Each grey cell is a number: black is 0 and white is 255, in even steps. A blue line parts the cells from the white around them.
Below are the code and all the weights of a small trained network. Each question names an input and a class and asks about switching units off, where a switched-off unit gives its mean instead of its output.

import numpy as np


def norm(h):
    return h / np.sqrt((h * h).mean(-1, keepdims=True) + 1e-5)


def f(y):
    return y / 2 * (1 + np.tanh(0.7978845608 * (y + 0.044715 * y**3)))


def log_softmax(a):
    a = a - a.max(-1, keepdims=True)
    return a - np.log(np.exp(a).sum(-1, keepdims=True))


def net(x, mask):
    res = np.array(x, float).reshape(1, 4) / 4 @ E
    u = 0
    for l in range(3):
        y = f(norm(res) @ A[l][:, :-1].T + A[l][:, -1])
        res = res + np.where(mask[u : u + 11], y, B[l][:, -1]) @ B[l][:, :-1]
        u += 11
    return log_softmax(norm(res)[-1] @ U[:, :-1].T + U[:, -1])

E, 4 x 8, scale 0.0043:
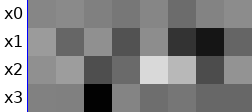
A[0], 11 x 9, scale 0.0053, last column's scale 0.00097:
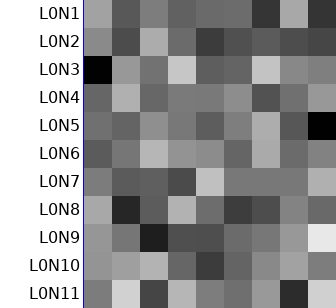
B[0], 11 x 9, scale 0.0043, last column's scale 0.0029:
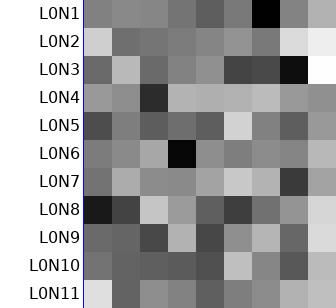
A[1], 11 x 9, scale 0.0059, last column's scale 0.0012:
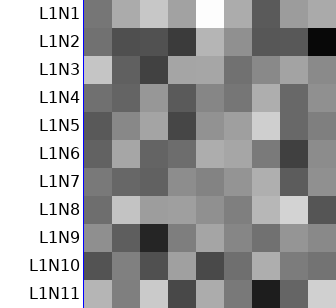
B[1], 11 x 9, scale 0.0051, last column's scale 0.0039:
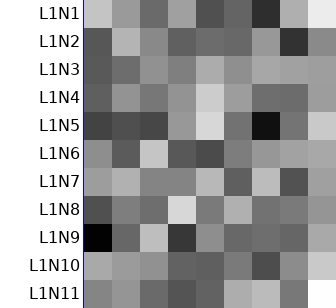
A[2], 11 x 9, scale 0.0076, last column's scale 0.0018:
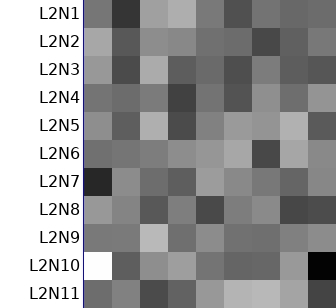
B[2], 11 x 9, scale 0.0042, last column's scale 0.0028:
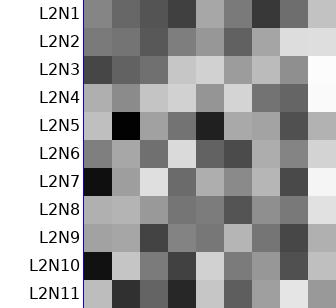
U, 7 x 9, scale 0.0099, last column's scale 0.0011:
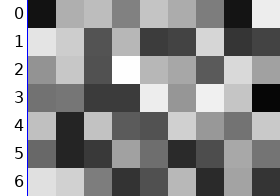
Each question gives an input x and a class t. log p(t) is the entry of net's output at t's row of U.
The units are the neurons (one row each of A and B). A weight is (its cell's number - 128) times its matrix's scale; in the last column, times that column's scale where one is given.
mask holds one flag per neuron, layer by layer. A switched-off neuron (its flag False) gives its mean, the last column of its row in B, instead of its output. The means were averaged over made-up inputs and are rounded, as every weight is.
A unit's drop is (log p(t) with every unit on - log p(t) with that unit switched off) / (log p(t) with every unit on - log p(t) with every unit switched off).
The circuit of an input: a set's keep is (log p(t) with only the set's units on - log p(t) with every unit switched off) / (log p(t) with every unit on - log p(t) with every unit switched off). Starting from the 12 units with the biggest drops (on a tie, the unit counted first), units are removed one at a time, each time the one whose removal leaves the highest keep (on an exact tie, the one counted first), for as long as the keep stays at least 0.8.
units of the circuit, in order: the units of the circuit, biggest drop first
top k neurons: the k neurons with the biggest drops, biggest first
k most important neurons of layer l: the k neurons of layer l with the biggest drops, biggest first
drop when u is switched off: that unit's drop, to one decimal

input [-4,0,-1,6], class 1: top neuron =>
L0N9
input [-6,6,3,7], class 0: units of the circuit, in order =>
L1N9, L2N7
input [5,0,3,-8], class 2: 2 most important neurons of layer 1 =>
L1N1, L1N5
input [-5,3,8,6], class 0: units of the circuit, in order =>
L1N9, L2N7
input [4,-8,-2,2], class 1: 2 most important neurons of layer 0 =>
L0N3, L0N11
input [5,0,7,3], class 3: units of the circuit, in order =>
L2N11, L1N3
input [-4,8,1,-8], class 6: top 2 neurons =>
L1N1, L0N9
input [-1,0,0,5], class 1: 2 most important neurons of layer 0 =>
L0N9, L0N2
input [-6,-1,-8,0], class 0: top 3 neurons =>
L0N6, L1N1, L0N3
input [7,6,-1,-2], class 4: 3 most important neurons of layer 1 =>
L1N11, L1N1, L1N10
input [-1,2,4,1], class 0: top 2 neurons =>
L1N9, L1N2
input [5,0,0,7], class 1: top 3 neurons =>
L0N9, L1N5, L0N2
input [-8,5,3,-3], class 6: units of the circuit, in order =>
L1N1, L1N11
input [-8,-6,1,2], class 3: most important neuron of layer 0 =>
L0N8
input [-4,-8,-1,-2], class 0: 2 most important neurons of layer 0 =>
L0N3, L0N2
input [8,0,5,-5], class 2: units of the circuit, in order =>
L1N8, L2N6
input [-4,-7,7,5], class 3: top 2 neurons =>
L2N11, L1N9
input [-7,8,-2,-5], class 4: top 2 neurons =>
L1N11, L2N5
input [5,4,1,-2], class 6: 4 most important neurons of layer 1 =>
L1N11, L1N1, L1N6, L1N9
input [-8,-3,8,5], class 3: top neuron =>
L2N11
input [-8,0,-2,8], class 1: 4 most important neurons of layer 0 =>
L0N9, L0N2, L0N1, L0N4
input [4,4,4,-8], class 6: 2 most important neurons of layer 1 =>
L1N1, L1N11
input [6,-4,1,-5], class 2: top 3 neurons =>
L1N1, L1N9, L0N9
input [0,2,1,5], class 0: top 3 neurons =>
L1N9, L1N1, L0N7
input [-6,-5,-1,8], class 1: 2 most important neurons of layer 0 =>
L0N3, L0N2
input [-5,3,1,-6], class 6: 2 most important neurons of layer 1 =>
L1N1, L1N9
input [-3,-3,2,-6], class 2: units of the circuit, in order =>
L1N1
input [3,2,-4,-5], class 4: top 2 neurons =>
L0N2, L2N5
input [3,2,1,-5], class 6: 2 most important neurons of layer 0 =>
L0N8, L0N11
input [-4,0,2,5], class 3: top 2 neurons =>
L2N11, L0N3
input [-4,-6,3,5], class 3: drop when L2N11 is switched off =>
0.3
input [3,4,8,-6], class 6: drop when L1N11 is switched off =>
0.2
